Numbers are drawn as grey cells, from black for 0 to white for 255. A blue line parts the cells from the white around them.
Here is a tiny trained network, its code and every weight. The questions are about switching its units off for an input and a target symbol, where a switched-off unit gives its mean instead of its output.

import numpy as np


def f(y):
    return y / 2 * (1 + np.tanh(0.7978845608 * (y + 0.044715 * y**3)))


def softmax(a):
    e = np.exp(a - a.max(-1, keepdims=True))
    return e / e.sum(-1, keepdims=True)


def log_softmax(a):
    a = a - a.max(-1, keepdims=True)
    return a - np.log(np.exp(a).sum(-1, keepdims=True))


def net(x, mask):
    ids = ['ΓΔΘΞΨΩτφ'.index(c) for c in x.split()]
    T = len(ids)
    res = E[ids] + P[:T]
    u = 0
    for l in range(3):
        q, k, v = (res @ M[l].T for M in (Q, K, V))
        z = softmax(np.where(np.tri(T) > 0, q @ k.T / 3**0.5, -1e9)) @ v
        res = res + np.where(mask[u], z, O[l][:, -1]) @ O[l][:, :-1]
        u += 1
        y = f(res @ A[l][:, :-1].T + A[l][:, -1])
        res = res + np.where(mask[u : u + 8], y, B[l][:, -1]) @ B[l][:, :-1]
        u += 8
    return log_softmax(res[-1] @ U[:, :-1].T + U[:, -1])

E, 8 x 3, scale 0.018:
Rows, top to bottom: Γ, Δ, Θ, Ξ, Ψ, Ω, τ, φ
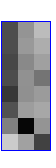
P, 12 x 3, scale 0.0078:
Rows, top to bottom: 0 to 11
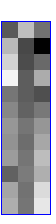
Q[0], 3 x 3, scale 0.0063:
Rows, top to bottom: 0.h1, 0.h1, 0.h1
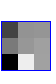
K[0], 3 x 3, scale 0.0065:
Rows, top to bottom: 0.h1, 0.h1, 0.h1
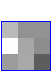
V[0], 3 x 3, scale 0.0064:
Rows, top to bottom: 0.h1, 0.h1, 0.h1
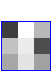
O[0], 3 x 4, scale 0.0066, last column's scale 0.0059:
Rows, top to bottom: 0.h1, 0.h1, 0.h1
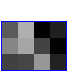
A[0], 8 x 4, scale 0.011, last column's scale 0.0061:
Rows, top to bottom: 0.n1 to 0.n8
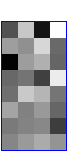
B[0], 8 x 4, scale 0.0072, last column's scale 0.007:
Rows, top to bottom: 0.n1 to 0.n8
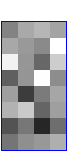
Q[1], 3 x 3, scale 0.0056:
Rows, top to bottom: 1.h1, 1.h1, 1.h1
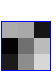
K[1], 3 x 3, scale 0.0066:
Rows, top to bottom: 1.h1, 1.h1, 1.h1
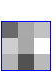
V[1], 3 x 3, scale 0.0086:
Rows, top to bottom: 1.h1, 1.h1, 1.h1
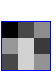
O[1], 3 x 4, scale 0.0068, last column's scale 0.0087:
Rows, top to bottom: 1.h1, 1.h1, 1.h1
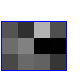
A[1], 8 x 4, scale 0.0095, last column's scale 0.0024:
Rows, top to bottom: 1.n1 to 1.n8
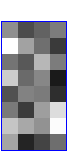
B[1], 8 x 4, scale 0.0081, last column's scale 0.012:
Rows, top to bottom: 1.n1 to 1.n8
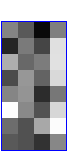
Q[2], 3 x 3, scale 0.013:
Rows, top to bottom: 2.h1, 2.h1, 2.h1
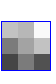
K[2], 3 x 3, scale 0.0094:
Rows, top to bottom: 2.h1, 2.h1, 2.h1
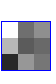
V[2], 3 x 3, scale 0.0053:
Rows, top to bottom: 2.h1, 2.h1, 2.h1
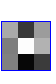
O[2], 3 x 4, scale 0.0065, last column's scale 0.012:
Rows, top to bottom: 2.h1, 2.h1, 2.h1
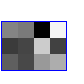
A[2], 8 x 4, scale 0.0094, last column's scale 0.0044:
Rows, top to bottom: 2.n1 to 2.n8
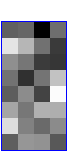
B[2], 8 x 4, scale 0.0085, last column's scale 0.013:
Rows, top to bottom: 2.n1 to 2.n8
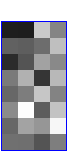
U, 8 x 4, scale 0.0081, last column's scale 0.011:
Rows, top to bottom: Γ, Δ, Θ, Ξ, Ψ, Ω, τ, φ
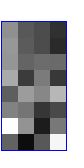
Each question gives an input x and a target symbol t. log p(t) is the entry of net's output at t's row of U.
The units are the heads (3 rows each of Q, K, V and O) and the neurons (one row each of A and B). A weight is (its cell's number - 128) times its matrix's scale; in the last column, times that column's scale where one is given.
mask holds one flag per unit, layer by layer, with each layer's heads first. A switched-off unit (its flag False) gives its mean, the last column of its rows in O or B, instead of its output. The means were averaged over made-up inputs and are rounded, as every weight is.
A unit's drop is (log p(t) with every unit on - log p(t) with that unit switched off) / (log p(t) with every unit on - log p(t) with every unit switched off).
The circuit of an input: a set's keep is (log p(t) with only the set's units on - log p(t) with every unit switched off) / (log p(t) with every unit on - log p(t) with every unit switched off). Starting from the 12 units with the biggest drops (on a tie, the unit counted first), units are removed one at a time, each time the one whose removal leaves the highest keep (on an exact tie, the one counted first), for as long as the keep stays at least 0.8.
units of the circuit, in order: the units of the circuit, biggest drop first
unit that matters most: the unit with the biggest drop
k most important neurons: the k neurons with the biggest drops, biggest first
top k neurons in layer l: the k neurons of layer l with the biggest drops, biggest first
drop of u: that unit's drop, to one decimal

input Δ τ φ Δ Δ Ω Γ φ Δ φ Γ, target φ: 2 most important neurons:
[0.n3, 1.n2]
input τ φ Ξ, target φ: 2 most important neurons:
[2.n6, 1.n6]
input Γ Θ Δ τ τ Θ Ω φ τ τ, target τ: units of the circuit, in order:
[1.n2, 2.n6, 1.n6]
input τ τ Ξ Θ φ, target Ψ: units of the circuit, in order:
[2.h1, 1.n2, 1.n6]
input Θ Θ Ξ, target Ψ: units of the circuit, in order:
[2.h1, 1.n6]
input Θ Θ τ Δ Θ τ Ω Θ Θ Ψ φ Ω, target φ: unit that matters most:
0.n3
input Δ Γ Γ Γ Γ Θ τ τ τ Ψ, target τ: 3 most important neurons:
[1.n2, 0.n6, 0.n4]
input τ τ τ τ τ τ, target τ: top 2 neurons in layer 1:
[1.n6, 1.n3]
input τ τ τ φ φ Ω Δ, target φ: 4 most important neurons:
[1.n2, 2.n6, 0.n3, 1.n6]
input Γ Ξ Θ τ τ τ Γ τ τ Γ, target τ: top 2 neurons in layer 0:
[0.n5, 0.n6]
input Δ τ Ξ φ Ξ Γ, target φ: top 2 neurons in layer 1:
[1.n6, 1.n3]
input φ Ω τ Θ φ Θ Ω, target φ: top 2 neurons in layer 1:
[1.n6, 1.n3]
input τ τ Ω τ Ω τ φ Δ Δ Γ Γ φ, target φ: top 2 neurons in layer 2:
[2.n6, 2.n7]
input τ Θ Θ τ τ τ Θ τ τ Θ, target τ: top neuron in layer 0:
[0.n5]
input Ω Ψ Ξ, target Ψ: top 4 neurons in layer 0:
[0.n1, 0.n4, 0.n3, 0.n5]
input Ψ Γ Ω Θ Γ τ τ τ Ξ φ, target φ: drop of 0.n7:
0.0
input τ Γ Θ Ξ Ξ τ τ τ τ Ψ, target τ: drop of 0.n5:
0.1
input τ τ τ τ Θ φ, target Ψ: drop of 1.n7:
-0.1
